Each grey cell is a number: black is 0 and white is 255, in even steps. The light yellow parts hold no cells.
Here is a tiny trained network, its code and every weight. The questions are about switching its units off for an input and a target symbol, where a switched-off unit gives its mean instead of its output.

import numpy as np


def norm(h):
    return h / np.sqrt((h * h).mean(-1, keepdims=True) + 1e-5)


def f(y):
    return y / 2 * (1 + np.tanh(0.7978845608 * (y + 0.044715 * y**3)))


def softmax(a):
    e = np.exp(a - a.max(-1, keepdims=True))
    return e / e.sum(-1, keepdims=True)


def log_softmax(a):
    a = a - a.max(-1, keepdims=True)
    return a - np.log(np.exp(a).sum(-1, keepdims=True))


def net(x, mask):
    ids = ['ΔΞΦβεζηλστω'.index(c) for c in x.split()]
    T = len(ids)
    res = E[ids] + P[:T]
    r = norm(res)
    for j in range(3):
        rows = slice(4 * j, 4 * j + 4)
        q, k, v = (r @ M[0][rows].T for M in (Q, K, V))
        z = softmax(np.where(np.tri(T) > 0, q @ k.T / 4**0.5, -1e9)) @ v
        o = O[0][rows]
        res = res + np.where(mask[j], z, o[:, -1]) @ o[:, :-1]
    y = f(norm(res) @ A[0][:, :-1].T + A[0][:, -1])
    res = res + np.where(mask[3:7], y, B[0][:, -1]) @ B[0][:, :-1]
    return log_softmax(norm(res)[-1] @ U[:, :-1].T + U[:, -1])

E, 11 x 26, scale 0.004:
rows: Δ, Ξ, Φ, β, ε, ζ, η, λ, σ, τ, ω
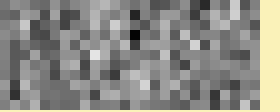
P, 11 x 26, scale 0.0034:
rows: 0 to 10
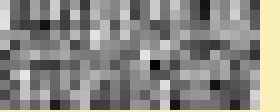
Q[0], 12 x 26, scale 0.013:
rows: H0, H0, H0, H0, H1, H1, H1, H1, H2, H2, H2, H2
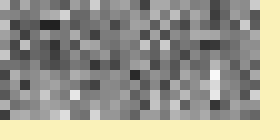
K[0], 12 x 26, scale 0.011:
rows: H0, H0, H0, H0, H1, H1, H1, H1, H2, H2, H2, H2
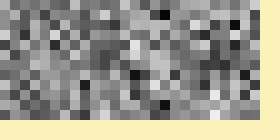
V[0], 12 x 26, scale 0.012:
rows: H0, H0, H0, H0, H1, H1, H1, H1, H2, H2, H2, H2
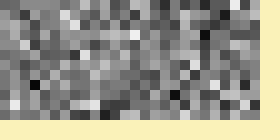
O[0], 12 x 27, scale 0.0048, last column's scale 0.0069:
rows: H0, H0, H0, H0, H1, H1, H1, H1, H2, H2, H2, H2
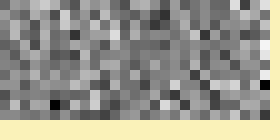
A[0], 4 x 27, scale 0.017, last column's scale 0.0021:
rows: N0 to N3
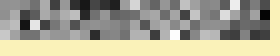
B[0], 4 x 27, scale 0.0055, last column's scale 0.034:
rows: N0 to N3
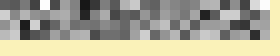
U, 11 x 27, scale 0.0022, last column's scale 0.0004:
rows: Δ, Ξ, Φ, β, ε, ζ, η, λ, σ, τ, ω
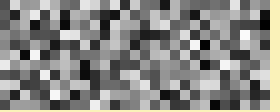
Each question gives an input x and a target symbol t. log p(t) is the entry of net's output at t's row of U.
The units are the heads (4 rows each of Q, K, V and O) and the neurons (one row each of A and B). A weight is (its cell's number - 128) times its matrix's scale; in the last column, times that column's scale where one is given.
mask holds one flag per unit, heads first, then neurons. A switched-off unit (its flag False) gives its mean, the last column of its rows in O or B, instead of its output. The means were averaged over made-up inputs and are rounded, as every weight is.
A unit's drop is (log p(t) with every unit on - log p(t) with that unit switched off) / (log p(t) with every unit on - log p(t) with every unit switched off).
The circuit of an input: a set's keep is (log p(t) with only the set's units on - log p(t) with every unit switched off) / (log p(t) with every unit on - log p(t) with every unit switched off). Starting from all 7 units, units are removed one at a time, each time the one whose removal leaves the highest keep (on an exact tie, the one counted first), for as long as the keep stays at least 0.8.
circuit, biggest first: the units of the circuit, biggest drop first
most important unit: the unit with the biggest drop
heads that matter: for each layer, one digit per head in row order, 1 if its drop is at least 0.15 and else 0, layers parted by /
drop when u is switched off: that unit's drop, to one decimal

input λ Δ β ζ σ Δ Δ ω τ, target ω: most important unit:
H2
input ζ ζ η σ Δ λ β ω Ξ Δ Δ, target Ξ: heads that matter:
100
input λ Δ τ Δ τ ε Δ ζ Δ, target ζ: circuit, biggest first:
[H1, N2]
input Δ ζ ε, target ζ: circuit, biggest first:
[H1, N2]
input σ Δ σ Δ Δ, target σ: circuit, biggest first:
[H2, N3]
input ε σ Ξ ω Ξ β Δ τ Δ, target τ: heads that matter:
001
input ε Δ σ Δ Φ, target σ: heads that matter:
001
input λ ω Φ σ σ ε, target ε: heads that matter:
000
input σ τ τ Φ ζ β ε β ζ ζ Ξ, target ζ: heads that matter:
010
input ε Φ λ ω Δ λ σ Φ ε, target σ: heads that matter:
001
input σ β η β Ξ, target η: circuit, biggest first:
[H1, N1]
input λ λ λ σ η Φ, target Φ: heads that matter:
100
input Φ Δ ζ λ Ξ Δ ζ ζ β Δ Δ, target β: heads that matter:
100
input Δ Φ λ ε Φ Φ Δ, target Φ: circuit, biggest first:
[H0]
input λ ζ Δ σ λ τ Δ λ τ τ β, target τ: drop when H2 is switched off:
0.9
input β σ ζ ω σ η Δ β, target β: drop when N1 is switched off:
0.0
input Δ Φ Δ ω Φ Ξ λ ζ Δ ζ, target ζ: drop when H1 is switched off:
1.0
